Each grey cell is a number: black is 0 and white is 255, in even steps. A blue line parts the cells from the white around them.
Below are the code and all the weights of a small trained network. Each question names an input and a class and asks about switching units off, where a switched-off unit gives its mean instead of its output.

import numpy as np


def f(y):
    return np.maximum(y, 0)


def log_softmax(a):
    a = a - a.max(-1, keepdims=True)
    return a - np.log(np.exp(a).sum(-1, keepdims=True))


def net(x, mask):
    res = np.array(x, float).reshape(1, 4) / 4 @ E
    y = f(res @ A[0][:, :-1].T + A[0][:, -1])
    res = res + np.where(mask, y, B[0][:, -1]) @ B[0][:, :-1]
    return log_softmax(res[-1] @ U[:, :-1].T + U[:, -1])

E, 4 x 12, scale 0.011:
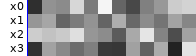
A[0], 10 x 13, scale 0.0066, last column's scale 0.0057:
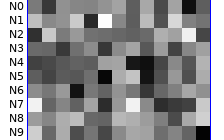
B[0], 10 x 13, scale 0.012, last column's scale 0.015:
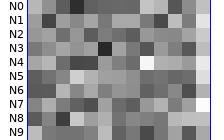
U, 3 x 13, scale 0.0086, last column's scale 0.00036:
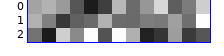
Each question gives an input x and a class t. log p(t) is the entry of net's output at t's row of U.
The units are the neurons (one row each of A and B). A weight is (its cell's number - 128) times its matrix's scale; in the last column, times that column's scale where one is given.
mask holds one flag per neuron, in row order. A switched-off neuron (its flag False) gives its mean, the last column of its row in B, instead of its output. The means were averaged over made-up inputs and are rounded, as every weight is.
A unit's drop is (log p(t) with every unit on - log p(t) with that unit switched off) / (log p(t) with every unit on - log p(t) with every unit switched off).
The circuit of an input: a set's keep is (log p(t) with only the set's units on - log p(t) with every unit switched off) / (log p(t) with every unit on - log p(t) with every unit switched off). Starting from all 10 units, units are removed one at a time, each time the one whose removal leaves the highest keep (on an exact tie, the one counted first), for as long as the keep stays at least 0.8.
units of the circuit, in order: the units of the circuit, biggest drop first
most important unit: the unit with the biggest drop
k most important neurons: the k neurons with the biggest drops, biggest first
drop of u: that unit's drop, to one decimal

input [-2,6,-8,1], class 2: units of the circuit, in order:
[N5]
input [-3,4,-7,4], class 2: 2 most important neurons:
[N5; N6]
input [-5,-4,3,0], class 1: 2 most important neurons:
[N8; N9]
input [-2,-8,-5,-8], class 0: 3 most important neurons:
[N0; N4; N8]
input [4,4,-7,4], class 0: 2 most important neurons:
[N4; N8]
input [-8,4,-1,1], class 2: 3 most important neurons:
[N5; N4; N6]
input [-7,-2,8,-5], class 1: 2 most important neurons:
[N9; N8]
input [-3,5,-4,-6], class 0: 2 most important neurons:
[N0; N8]
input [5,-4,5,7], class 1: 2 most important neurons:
[N8; N3]
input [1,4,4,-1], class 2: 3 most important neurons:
[N4; N7; N0]
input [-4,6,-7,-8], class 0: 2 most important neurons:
[N0; N4]
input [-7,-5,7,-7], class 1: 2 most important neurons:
[N9; N8]
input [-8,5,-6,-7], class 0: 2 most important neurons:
[N0; N7]
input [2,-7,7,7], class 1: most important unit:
N8
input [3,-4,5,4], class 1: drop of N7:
0.1
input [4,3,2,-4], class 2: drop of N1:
0.2
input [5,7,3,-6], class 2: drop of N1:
0.4
